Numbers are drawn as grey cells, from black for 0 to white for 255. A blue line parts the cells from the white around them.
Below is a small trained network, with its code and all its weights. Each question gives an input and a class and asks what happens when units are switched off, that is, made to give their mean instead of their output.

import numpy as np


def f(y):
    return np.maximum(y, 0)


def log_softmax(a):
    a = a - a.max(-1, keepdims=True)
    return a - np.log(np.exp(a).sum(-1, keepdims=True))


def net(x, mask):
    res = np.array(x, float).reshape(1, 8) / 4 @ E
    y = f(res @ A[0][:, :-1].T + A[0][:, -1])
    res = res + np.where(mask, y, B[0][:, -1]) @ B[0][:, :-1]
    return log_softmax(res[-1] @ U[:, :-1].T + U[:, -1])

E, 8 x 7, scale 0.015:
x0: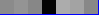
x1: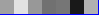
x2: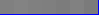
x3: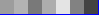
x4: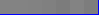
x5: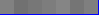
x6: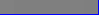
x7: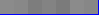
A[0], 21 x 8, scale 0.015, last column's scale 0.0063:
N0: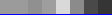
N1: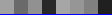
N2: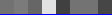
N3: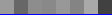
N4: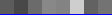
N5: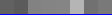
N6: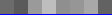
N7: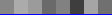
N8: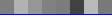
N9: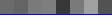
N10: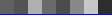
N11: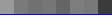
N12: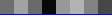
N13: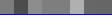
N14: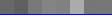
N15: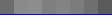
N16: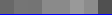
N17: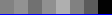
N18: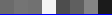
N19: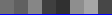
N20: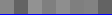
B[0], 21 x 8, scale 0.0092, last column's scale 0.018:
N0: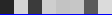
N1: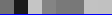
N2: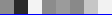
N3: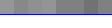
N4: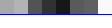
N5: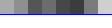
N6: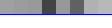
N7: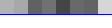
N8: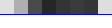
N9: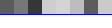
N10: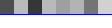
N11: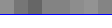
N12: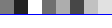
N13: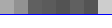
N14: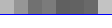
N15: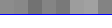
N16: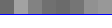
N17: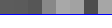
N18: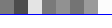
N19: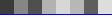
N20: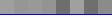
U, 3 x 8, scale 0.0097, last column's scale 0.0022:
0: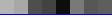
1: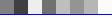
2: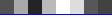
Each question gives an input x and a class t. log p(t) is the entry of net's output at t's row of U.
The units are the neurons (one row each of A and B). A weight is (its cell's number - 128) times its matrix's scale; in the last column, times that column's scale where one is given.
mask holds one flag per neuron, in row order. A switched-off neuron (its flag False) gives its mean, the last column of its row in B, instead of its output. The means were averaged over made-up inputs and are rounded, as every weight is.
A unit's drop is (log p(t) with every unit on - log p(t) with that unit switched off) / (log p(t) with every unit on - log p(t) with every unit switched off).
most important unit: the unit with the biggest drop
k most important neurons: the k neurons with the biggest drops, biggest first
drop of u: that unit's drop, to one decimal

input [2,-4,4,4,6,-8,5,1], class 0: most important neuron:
(N19)
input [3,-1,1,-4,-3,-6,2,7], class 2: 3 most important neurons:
(N2 N19 N18)
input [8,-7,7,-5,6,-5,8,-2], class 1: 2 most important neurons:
(N12 N1)
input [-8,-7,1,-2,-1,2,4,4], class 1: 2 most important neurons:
(N2 N18)
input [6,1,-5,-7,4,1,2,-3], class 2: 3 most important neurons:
(N19 N10 N2)
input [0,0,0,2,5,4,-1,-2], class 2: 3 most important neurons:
(N4 N12 N2)
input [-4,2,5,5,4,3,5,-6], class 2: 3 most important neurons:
(N0 N12 N1)
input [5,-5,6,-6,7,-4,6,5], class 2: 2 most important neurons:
(N19 N10)
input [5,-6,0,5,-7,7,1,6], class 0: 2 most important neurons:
(N4 N2)
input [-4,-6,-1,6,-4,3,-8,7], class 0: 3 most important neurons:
(N4 N19 N9)
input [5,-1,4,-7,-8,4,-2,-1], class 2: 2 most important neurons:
(N19 N10)
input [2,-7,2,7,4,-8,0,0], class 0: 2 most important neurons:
(N4 N19)
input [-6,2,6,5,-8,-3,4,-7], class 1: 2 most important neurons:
(N18 N2)
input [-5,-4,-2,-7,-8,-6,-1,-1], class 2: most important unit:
N9
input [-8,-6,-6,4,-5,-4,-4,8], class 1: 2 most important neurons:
(N2 N18)
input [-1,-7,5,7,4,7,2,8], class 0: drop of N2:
0.0
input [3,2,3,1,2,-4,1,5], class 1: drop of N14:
0.1
